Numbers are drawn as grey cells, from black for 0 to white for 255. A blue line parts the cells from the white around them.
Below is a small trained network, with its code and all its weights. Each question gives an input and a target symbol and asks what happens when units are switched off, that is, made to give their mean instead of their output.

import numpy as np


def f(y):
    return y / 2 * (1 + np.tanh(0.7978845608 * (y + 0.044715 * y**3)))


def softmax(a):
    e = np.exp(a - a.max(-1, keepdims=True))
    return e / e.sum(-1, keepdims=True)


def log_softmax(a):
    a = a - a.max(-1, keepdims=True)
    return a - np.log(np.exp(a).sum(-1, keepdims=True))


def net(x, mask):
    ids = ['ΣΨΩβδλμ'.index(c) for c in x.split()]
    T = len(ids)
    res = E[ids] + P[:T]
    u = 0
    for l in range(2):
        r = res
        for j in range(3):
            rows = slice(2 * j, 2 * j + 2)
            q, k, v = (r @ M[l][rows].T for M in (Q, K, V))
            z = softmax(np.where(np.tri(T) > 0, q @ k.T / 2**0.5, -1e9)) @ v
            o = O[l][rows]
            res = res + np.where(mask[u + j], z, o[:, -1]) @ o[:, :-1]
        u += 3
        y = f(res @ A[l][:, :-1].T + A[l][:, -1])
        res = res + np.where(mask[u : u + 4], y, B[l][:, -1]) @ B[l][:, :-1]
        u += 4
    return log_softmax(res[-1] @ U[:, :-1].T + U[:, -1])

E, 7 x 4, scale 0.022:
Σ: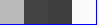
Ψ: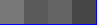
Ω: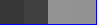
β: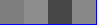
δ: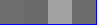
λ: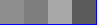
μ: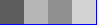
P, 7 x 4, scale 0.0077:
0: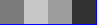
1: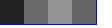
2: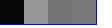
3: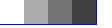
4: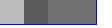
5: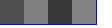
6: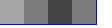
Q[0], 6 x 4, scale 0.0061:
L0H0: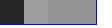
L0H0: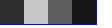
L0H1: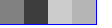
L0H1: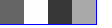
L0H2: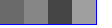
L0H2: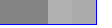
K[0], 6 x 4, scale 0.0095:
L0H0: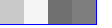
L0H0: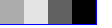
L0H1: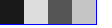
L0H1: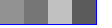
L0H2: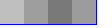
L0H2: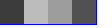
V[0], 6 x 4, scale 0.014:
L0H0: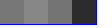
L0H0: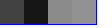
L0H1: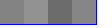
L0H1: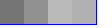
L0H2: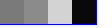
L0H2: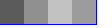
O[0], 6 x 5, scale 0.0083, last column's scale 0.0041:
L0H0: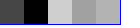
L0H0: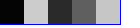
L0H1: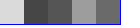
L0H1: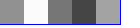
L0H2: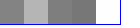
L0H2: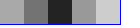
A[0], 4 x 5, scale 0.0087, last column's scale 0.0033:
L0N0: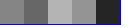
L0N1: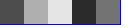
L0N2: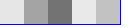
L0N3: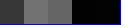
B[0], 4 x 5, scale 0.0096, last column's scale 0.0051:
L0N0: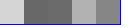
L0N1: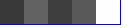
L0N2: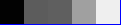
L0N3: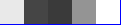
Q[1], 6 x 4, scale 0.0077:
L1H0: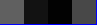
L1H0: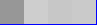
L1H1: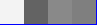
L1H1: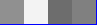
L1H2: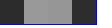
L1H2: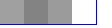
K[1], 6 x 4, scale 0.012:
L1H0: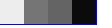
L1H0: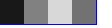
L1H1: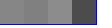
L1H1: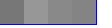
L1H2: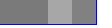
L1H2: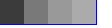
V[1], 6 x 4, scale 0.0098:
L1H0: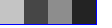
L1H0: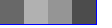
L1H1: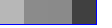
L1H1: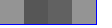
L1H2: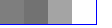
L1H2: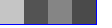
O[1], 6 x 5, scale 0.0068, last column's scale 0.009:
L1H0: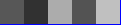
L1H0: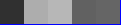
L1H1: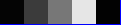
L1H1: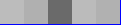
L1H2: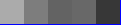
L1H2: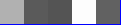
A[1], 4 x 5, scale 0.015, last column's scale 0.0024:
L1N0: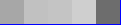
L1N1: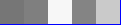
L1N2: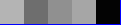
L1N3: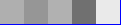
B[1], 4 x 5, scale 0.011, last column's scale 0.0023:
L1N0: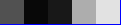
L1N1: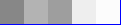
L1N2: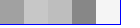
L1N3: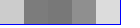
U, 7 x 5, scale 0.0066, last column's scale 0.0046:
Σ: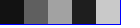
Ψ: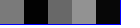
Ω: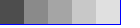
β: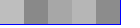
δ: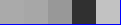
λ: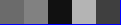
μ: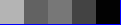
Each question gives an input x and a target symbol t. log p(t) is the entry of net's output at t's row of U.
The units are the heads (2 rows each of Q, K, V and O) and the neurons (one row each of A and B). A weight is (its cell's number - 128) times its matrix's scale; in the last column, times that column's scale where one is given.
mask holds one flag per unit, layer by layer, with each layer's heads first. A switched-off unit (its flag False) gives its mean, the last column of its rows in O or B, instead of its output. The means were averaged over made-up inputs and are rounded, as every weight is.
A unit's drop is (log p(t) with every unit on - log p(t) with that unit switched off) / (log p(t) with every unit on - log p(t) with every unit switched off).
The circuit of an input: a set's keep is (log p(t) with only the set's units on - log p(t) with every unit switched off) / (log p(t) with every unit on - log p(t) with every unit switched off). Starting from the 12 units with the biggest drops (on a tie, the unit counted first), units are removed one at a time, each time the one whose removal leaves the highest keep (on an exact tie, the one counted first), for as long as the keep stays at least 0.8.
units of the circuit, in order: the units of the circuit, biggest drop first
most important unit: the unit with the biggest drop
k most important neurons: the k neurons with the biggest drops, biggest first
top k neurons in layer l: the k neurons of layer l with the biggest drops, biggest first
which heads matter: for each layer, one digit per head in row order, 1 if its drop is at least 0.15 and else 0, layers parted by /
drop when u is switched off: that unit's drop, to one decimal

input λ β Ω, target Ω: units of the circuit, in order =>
(L1N1, L0H0)
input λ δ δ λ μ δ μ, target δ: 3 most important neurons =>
(L0N2, L0N1, L0N3)
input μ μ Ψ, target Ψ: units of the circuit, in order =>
(L0N3, L1H0)
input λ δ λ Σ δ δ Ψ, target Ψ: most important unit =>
L0N2
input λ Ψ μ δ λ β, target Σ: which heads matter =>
000 / 100
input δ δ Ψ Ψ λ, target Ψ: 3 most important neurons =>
(L0N3, L0N1, L0N2)
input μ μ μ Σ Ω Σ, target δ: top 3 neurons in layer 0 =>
(L0N2, L0N1, L0N3)
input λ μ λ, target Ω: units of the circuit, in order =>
(L0H0, L1N1)
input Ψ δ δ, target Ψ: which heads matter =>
110 / 101
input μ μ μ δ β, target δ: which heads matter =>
101 / 011
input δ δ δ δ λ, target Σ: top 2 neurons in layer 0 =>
(L0N1, L0N0)
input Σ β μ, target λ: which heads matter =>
000 / 100
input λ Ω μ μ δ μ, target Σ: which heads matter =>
101 / 101
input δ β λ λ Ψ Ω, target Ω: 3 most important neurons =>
(L1N1, L0N1, L0N2)
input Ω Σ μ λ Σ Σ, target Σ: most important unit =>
L1H2
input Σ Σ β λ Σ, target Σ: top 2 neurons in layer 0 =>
(L0N2, L0N3)
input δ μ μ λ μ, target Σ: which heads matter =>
101 / 001
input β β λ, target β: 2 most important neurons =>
(L0N2, L1N2)
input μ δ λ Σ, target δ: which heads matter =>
000 / 011
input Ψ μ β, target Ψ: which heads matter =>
110 / 100
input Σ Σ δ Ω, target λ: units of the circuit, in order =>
(L0H0)
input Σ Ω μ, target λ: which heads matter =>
010 / 100
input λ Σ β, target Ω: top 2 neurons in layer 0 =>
(L0N2, L0N1)
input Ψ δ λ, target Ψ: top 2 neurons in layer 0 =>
(L0N3, L0N0)
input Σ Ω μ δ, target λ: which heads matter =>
101 / 001
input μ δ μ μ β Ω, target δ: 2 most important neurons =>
(L0N2, L0N3)
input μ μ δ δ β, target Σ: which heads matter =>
010 / 100
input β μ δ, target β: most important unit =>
L0H0
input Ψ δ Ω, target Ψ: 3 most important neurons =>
(L0N3, L0N0, L0N2)
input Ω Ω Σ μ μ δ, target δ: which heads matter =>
100 / 000
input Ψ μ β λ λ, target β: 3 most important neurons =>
(L1N1, L0N2, L0N3)
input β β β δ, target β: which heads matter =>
110 / 000
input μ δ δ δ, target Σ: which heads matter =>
110 / 110
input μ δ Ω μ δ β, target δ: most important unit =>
L0N2
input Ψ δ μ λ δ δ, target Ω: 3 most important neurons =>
(L1N1, L0N2, L0N3)
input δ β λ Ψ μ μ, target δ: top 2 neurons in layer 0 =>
(L0N2, L0N1)
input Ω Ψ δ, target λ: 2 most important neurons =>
(L0N3, L0N1)
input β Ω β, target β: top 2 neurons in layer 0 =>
(L0N1, L0N2)
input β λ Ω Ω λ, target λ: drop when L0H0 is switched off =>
1.0
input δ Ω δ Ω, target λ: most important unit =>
L0N3
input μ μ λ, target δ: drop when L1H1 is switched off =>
0.2
